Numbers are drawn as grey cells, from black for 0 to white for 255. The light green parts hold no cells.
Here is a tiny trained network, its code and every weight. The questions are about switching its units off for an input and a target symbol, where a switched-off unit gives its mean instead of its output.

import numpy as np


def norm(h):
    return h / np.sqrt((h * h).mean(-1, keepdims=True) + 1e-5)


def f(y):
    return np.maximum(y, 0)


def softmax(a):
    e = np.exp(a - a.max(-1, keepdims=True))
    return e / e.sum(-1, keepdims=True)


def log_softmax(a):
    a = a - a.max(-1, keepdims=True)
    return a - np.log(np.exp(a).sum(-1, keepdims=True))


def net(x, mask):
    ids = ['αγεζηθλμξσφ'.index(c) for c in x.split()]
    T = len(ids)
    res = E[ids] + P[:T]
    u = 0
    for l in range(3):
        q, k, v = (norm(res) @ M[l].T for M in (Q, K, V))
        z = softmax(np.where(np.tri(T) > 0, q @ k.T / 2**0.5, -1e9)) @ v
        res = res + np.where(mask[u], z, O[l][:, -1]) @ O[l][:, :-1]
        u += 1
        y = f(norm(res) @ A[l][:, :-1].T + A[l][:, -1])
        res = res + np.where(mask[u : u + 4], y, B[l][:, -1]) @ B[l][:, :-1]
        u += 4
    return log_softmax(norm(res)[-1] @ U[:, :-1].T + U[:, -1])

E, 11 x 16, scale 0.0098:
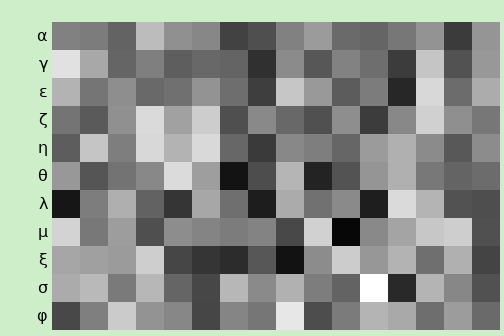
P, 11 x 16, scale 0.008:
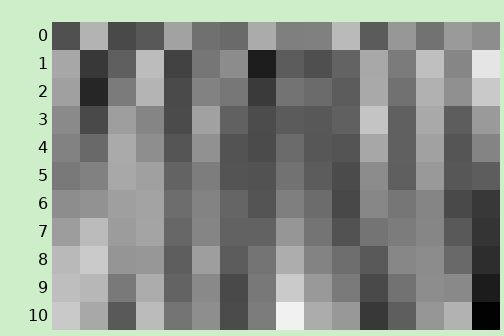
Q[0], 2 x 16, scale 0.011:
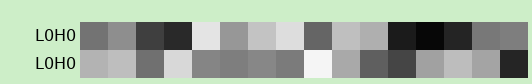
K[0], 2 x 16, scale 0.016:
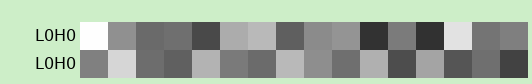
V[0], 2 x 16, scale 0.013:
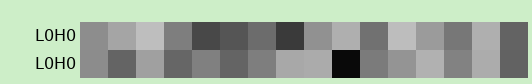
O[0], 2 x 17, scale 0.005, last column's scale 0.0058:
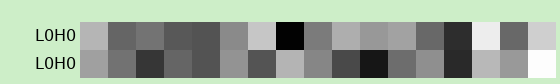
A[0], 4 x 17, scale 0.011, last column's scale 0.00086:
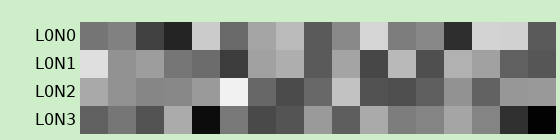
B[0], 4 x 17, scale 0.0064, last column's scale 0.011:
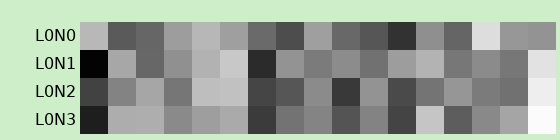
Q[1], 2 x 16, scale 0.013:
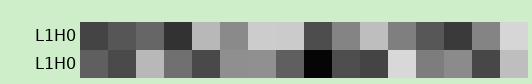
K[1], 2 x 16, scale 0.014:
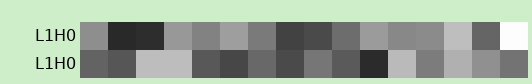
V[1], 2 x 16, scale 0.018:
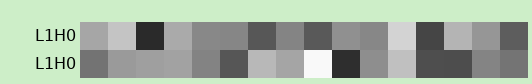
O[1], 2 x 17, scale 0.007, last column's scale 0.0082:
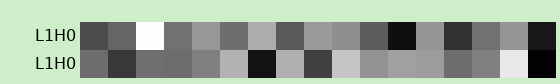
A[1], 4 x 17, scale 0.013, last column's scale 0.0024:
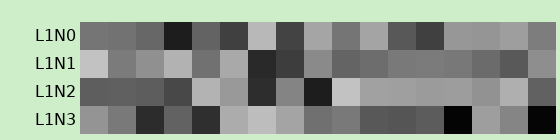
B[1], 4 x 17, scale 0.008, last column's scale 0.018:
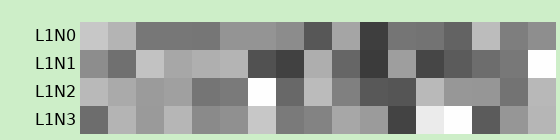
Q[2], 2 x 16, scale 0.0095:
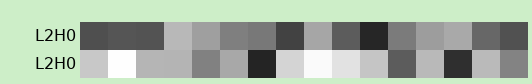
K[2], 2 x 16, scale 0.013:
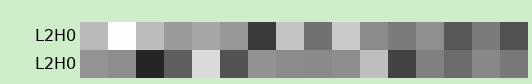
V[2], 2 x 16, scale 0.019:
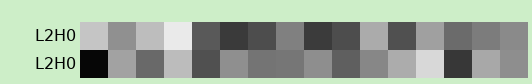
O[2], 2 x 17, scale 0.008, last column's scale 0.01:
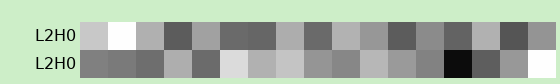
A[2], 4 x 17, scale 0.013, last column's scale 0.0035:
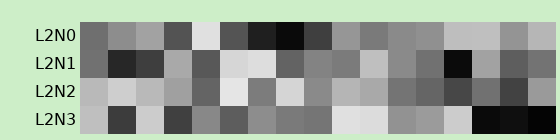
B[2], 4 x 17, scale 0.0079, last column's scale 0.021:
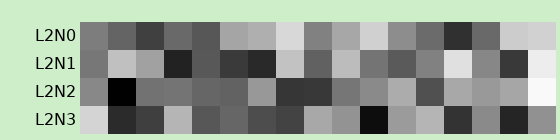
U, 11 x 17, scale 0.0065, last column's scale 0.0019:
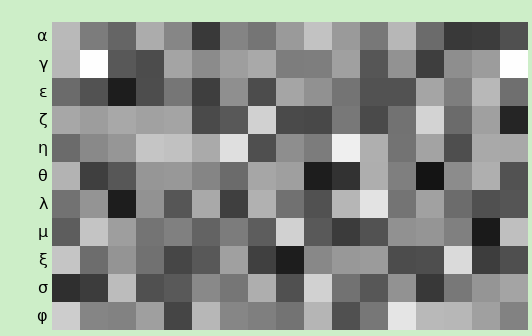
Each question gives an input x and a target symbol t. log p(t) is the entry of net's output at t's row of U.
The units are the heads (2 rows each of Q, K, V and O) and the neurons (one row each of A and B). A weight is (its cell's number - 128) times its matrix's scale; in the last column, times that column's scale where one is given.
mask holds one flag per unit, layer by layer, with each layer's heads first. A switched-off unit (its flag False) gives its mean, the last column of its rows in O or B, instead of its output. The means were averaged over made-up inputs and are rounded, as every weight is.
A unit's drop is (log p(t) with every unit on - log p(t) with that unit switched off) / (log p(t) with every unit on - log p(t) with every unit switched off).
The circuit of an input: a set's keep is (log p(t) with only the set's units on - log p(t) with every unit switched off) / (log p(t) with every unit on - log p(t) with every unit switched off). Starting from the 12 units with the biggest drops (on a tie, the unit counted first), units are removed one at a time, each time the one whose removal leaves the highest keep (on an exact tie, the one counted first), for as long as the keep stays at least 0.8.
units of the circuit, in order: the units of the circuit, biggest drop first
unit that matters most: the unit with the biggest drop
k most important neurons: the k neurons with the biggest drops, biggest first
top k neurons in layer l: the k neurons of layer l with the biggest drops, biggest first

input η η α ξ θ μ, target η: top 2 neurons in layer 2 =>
(L2N1; L2N2)
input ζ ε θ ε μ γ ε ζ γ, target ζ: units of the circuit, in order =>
(L0H0)
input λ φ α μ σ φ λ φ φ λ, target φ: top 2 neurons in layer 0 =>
(L0N1; L0N2)
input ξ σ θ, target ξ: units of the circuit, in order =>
(L2H0; L2N2)
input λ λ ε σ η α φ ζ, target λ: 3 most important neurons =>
(L0N3; L1N3; L2N1)
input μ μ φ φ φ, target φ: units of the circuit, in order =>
(L1N3; L0H0)
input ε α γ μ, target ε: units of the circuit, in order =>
(L2H0; L0N3)
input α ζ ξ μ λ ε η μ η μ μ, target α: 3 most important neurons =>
(L2N3; L2N0; L1N1)
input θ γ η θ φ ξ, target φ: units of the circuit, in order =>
(L1H0; L1N2)
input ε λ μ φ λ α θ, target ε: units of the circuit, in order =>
(L2H0; L1N0; L0N1; L2N0)
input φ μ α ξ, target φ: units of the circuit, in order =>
(L0H0; L1N3)
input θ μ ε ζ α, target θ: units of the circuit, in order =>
(L2N1; L0H0)
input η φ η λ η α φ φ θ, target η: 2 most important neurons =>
(L2N1; L1N2)
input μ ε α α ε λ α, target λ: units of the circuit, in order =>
(L0N0; L1H0)
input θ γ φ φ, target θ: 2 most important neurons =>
(L2N1; L0N1)
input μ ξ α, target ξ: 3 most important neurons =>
(L1N0; L0N0; L1N2)
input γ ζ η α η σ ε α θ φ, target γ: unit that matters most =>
L2H0
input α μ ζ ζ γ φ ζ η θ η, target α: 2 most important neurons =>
(L2N3; L0N1)
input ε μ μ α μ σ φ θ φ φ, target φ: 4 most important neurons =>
(L1N3; L2N2; L0N2; L2N0)
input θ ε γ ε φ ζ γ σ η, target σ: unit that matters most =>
L1H0
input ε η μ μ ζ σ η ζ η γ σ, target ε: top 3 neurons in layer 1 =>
(L1N1; L1N0; L1N3)
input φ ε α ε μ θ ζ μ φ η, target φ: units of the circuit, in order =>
(L1H0; L1N2)
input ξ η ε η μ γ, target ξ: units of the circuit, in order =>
(L2H0; L2N2)
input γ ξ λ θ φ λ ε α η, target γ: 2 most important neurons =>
(L0N1; L2N0)
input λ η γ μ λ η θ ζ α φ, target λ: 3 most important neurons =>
(L0N3; L1N3; L1N1)
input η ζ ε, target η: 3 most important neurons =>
(L2N1; L0N1; L0N3)
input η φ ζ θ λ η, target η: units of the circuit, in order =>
(L0H0)
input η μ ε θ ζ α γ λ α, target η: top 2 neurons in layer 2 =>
(L2N1; L2N3)
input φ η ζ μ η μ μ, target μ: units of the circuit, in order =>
(L0N0; L1H0)
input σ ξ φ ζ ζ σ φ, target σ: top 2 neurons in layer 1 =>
(L1N2; L1N1)
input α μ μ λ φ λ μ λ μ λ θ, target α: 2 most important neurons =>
(L2N3; L2N0)
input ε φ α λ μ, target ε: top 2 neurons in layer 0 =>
(L0N3; L0N1)
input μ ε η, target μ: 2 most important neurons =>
(L0N1; L2N2)
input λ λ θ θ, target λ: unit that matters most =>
L1H0
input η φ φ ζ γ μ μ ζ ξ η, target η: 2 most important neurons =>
(L2N1; L2N2)
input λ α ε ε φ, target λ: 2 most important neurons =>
(L0N3; L1N3)
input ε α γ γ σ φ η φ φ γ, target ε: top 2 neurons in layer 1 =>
(L1N0; L1N1)
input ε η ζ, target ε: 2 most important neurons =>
(L1N0; L0N3)
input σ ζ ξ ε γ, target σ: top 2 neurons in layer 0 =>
(L0N1; L0N2)
